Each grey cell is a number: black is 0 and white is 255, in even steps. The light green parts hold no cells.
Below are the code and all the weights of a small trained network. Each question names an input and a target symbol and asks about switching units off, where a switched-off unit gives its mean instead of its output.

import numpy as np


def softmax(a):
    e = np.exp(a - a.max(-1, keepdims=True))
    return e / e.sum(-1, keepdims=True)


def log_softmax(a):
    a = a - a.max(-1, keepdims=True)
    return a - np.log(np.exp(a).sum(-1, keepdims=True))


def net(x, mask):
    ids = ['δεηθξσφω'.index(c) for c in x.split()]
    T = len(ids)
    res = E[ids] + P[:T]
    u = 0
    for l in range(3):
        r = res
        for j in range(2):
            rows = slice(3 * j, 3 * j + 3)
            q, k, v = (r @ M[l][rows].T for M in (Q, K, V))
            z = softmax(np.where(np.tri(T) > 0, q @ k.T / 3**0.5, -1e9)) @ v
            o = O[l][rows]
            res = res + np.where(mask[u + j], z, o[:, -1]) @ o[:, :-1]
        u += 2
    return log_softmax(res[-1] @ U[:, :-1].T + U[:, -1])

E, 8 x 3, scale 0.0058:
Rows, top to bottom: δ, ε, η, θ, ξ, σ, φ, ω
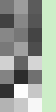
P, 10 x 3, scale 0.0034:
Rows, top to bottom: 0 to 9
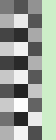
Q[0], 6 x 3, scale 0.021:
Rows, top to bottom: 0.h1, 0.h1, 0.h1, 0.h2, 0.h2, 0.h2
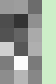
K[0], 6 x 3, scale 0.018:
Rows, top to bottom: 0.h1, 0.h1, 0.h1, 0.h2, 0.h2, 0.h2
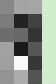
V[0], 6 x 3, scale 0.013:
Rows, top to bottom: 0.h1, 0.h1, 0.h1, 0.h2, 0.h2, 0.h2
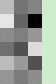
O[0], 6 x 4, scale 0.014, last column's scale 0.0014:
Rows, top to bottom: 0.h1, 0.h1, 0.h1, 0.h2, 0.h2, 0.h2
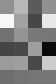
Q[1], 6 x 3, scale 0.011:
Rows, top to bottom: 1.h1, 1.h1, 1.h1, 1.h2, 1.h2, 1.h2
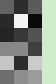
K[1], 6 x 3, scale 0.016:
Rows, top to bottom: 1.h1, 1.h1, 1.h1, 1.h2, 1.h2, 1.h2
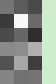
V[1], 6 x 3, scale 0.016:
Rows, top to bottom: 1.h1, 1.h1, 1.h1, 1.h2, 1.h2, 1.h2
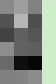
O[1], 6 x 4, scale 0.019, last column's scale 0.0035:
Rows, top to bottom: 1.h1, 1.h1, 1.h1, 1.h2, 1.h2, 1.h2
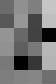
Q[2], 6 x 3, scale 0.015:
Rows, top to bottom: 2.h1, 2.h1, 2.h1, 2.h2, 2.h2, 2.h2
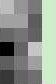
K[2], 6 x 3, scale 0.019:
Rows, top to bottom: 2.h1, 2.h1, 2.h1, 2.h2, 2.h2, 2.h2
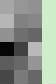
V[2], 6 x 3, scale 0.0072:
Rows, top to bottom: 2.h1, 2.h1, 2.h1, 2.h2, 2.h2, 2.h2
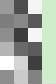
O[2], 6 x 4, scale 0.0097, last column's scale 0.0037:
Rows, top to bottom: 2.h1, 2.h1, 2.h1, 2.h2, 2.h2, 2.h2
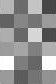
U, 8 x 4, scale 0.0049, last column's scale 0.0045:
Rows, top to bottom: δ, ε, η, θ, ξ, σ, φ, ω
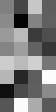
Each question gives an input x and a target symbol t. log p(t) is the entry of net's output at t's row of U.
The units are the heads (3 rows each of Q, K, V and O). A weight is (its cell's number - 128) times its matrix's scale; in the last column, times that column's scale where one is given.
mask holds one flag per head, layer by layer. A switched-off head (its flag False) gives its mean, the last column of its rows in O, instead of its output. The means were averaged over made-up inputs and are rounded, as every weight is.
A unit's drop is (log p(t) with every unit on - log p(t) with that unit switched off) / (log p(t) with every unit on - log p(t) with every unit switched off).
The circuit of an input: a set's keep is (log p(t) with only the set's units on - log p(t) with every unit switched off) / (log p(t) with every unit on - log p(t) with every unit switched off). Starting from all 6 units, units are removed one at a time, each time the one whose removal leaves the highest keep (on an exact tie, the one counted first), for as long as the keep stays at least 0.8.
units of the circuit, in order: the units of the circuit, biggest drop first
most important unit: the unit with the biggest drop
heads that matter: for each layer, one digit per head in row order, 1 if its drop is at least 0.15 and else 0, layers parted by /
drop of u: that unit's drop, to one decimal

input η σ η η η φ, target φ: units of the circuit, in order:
(0.h1; 2.h2)
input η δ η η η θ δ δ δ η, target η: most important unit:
0.h2
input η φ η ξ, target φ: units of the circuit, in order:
(0.h1; 2.h2)
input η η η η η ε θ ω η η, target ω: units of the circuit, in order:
(1.h1; 1.h2; 0.h2)
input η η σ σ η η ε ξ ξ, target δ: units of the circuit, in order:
(1.h1; 2.h2; 0.h2)
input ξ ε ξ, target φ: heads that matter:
11 / 10 / 11
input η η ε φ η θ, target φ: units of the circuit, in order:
(0.h1; 2.h2)
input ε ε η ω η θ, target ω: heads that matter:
10 / 11 / 00
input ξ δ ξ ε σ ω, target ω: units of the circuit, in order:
(1.h1; 0.h2; 2.h2)
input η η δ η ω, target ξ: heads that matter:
11 / 11 / 10
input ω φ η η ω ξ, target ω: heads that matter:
11 / 01 / 00
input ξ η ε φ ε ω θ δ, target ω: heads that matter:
00 / 01 / 00
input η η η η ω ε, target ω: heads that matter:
11 / 11 / 00
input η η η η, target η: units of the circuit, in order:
(0.h2; 2.h1; 0.h1)
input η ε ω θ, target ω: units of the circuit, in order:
(1.h2; 0.h2)
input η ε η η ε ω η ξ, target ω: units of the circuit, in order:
(1.h1; 1.h2; 0.h2)
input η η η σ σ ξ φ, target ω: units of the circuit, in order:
(2.h2; 1.h1; 0.h2; 1.h2)
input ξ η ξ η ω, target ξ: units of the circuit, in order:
(1.h1; 2.h1)
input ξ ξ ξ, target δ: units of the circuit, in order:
(0.h2; 2.h1; 1.h1)
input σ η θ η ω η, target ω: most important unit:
0.h1
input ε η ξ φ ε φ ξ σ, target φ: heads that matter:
11 / 00 / 01
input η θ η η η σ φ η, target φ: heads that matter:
10 / 10 / 11
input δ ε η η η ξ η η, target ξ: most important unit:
1.h1
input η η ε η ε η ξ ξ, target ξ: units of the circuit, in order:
(1.h1; 2.h1; 1.h2; 0.h2)
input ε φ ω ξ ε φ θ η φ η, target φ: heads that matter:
10 / 10 / 01
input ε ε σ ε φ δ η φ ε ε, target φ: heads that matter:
10 / 00 / 01
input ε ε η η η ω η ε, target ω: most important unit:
1.h1
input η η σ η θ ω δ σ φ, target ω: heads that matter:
01 / 11 / 01
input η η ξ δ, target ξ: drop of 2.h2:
0.2
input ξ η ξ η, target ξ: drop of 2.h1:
1.0
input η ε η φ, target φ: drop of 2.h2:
0.3
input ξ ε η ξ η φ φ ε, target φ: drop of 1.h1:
0.2
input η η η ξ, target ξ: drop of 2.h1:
0.2
